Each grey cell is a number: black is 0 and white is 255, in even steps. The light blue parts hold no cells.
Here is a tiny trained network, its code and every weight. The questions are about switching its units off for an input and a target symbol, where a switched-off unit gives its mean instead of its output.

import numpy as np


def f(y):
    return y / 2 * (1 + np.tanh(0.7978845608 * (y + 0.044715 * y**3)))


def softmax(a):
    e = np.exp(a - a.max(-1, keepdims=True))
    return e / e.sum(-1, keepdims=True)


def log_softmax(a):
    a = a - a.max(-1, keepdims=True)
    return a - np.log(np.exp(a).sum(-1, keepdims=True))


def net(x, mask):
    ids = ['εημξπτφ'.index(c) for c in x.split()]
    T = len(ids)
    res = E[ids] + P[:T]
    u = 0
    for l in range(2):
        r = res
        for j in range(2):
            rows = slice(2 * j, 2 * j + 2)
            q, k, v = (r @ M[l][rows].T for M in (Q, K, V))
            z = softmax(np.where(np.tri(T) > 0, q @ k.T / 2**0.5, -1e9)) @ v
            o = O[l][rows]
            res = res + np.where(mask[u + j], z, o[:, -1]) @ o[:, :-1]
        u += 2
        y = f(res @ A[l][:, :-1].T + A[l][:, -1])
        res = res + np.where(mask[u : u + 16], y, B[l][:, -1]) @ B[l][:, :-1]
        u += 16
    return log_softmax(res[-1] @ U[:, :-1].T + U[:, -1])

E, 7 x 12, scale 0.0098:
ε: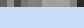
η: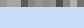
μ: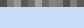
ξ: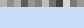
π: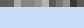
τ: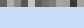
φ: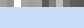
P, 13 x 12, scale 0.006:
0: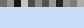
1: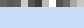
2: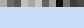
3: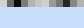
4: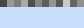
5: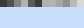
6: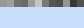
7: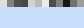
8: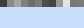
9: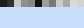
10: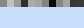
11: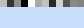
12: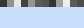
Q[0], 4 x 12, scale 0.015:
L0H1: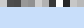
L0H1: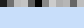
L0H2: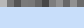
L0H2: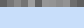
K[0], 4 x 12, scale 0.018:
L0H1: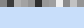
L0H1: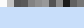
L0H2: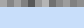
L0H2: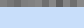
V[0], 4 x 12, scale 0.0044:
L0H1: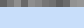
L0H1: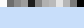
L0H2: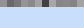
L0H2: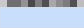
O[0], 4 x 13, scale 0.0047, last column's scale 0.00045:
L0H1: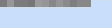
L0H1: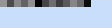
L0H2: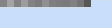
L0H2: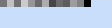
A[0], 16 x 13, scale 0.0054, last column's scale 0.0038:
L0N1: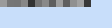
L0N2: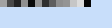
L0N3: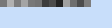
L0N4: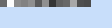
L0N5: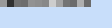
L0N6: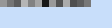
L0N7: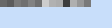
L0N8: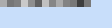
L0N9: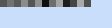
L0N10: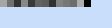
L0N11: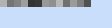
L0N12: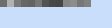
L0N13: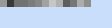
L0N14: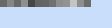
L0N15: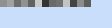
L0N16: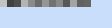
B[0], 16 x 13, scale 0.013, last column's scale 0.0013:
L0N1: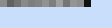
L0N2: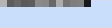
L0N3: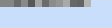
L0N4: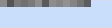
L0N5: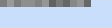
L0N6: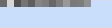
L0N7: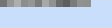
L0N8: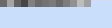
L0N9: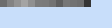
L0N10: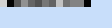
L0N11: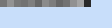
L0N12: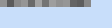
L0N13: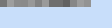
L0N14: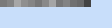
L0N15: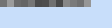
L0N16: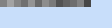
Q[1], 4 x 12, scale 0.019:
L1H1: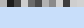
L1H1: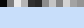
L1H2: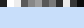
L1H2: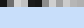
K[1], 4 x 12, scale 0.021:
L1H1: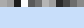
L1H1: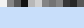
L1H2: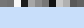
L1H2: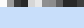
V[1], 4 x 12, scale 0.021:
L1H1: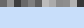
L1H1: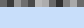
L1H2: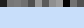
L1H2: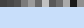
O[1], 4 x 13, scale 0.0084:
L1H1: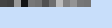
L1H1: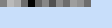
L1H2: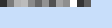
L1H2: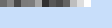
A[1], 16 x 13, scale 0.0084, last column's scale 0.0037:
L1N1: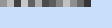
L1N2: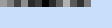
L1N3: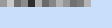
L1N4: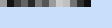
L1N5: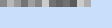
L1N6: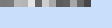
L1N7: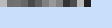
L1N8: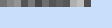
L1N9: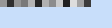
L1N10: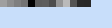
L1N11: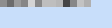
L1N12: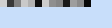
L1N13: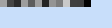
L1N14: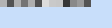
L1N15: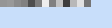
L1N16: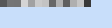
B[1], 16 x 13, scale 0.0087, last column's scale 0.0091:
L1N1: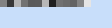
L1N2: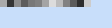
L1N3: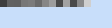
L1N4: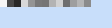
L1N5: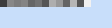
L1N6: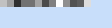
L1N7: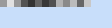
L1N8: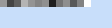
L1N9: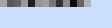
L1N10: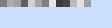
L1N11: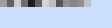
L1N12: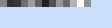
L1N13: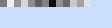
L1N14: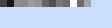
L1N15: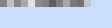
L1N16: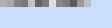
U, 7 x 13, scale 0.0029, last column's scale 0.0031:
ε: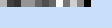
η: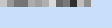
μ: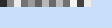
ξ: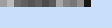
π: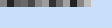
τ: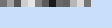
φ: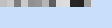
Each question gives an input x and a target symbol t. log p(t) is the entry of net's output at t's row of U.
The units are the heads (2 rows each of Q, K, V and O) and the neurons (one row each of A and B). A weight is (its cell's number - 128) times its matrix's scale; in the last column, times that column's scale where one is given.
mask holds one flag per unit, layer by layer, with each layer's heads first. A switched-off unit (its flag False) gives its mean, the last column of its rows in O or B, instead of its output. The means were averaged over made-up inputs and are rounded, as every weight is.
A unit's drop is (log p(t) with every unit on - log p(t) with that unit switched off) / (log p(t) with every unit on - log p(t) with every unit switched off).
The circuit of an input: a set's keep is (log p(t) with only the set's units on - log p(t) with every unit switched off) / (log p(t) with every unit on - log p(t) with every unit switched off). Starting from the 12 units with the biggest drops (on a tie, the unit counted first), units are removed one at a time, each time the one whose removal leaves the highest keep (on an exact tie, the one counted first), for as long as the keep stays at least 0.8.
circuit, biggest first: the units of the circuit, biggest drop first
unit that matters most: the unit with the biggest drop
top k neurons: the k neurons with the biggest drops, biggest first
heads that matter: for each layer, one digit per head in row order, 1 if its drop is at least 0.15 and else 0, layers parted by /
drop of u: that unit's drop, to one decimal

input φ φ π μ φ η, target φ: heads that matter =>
00 / 01
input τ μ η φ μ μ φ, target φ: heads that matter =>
00 / 11
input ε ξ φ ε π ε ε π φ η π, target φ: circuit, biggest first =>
[L1H1 L1H2]
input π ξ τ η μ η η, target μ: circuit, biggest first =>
[L1H2]
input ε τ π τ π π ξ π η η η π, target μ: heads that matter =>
00 / 01
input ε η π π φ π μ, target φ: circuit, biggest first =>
[L1H2 L1H1]
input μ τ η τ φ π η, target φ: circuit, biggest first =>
[L1H2 L1H1]
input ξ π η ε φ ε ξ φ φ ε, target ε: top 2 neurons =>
[L1N12 L1N6]
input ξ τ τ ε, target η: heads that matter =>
00 / 10
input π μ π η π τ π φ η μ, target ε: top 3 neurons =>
[L1N12 L1N6 L1N14]
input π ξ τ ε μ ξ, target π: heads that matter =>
00 / 10
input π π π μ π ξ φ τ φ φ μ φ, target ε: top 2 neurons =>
[L1N12 L1N6]
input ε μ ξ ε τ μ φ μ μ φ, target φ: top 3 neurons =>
[L1N9 L1N6 L1N15]
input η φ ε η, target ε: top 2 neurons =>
[L1N12 L1N6]
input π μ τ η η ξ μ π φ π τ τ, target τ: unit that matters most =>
L1H2
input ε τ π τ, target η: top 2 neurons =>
[L1N11 L1N16]
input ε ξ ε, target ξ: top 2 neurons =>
[L1N7 L1N13]
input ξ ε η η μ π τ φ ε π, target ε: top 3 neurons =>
[L1N12 L1N6 L1N14]
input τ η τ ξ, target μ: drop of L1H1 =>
0.2
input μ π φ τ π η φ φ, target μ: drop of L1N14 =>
0.2
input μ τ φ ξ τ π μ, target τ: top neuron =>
[L1N13]
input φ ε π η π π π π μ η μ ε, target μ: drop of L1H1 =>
0.1
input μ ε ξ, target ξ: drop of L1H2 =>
1.2
